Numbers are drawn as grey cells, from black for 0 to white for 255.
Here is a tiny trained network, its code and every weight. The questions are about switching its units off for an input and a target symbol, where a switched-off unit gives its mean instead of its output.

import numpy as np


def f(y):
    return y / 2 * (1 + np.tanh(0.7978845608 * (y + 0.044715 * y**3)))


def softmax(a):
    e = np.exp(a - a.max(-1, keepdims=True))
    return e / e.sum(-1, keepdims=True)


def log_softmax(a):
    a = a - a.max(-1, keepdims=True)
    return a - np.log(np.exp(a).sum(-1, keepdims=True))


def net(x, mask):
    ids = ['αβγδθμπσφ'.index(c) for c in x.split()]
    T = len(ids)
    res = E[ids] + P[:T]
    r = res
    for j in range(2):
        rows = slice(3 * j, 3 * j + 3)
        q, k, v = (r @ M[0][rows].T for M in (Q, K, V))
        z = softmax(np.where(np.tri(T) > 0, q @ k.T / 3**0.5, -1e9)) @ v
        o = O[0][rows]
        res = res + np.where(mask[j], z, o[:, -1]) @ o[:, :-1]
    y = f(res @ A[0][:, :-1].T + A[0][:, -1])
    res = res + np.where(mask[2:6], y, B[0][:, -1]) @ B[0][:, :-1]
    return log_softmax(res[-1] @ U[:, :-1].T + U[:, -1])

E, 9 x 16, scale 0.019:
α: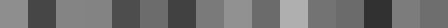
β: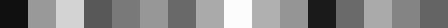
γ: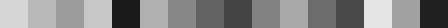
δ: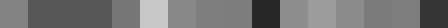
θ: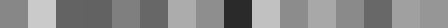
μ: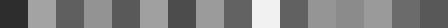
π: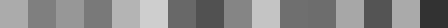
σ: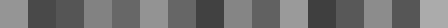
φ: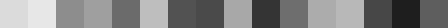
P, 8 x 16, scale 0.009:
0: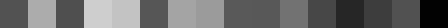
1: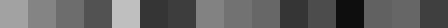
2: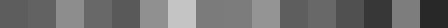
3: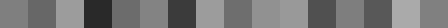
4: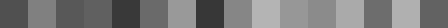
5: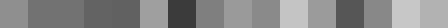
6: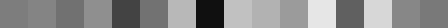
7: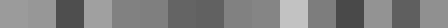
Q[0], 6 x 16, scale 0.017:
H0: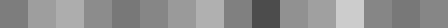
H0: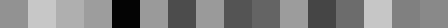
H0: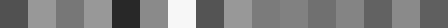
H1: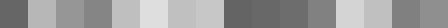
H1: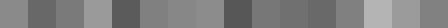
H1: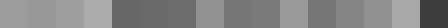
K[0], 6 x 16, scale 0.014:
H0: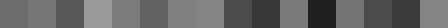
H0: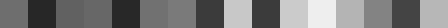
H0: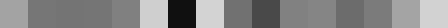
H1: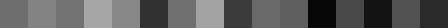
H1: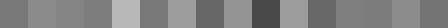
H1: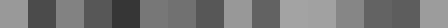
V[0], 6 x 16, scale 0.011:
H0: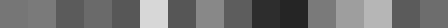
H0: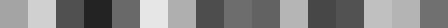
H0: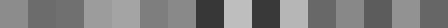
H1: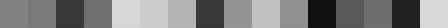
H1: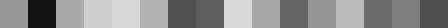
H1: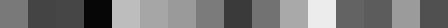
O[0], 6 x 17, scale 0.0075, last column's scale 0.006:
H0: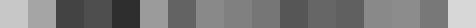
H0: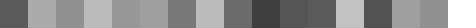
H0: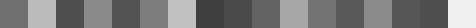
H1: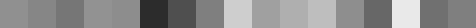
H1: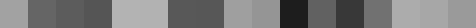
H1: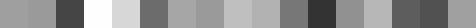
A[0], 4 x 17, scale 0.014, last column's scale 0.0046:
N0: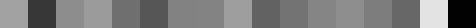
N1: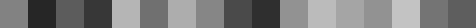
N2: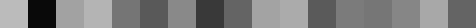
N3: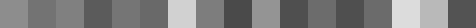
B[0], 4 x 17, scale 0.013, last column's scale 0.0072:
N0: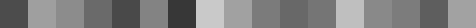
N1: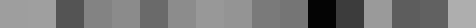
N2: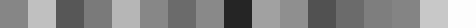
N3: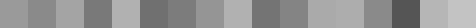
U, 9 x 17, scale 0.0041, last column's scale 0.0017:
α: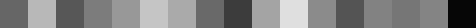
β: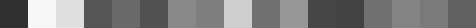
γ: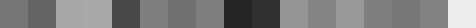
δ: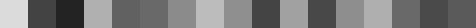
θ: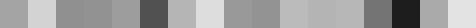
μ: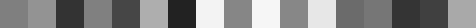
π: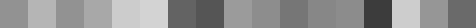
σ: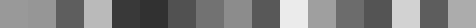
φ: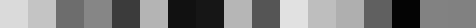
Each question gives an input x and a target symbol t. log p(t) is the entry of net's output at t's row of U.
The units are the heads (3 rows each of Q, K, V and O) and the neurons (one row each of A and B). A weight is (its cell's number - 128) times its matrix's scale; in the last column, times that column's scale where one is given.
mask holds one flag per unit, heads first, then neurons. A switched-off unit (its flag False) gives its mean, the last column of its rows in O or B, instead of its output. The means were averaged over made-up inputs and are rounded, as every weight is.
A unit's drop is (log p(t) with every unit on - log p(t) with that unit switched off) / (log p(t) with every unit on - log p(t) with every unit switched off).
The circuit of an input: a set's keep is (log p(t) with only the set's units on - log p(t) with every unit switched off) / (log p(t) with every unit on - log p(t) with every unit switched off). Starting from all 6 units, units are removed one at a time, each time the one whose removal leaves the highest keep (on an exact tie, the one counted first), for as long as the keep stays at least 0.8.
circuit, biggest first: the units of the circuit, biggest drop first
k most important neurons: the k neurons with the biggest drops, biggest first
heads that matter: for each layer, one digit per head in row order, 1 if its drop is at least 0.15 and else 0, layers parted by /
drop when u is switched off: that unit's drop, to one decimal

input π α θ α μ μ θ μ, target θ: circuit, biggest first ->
H0, H1
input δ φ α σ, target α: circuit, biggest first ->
N2, H0
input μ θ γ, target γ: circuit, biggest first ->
H1, H0
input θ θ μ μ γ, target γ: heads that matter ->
01
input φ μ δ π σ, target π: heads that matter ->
01
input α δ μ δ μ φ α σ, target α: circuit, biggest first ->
H0, N2
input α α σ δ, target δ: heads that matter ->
00
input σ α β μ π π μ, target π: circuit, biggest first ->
H1, H0
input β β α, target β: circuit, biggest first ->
H1, N1
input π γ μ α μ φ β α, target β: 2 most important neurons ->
N1, N0
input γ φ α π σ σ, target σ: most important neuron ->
N3
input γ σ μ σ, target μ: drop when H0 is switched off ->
1.0
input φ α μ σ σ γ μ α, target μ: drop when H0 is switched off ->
1.1
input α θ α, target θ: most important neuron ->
N2
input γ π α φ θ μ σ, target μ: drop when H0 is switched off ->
0.9
